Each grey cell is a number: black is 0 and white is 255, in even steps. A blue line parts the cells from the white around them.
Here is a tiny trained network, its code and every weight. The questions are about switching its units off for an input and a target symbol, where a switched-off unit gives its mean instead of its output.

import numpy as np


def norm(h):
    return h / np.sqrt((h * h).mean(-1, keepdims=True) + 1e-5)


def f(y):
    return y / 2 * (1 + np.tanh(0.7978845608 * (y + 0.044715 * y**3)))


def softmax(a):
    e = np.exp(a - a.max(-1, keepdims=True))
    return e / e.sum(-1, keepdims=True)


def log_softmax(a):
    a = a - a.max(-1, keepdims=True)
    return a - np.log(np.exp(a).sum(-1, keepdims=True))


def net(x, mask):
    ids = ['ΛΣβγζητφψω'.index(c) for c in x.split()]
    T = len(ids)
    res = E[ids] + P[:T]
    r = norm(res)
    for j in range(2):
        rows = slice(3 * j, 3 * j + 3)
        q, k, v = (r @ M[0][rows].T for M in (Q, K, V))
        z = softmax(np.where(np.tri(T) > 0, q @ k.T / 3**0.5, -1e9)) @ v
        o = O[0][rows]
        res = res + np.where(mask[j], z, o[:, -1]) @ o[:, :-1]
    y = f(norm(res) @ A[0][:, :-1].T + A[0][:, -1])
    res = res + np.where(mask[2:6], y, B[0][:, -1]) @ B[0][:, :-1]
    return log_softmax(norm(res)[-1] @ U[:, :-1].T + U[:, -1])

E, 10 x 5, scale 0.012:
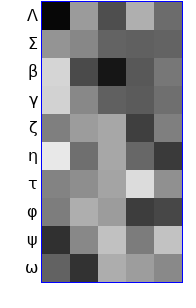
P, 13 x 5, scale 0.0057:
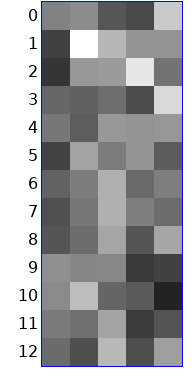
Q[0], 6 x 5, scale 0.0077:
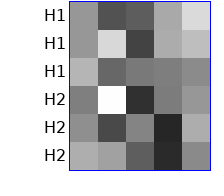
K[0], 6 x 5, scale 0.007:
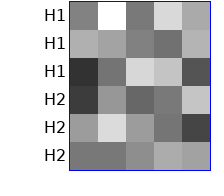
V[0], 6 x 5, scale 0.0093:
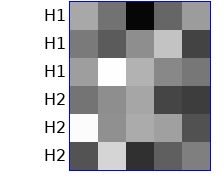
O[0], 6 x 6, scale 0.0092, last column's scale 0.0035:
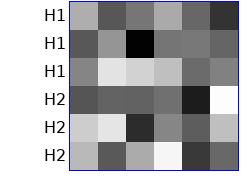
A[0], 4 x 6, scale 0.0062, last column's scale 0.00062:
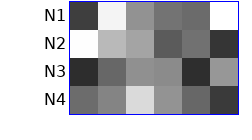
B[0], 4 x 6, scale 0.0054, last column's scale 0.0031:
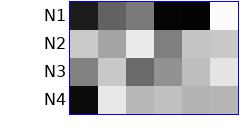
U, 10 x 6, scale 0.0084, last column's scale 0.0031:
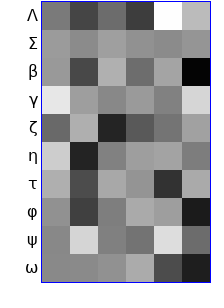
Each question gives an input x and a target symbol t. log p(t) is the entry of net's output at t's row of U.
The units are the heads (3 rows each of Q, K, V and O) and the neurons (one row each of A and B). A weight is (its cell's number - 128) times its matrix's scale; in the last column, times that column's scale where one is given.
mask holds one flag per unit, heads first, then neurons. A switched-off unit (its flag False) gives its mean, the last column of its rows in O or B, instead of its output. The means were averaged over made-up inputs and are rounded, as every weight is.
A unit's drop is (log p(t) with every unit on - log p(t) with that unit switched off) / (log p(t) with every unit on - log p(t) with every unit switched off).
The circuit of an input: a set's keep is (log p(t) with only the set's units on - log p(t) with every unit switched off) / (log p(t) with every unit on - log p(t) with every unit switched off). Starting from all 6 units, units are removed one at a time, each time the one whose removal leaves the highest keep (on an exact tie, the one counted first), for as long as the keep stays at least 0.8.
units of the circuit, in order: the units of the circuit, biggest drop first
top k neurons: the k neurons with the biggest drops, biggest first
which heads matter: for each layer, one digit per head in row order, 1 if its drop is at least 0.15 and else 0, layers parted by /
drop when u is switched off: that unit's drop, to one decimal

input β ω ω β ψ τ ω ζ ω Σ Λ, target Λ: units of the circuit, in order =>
[H2; H1]
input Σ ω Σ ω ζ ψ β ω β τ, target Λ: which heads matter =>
11
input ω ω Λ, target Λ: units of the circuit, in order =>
[H2]
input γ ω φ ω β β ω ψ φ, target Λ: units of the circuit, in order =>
[H1; H2]
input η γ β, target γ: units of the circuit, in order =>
[H1; H2]
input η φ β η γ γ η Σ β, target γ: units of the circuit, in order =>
[H1; N1]
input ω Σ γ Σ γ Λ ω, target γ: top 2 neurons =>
[N1; N2]
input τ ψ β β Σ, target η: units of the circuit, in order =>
[H1; H2]
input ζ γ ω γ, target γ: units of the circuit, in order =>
[H2; N1]
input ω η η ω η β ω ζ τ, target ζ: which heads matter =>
00
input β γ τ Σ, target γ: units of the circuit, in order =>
[H2; H1]
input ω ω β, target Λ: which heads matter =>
01
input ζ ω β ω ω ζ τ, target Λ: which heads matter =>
01
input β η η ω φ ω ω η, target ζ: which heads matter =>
11
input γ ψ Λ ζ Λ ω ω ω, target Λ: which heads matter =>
11
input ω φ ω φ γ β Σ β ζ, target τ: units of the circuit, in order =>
[H2; H1]
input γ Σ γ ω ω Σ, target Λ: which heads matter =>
11
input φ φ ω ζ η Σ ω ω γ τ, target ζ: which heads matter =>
01
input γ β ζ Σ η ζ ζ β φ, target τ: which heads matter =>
11
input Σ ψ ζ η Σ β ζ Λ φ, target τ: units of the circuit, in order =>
[H1; H2]
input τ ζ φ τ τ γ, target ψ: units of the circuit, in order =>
[H2]
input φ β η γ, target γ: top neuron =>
[N2]
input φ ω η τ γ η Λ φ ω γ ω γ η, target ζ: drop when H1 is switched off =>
0.5
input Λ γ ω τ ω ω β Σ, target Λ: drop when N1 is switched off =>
0.1
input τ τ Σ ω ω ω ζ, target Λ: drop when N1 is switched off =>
0.0
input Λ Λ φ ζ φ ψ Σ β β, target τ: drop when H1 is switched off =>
0.2
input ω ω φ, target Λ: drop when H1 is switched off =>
0.2
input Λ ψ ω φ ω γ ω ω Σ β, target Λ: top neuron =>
[N1]
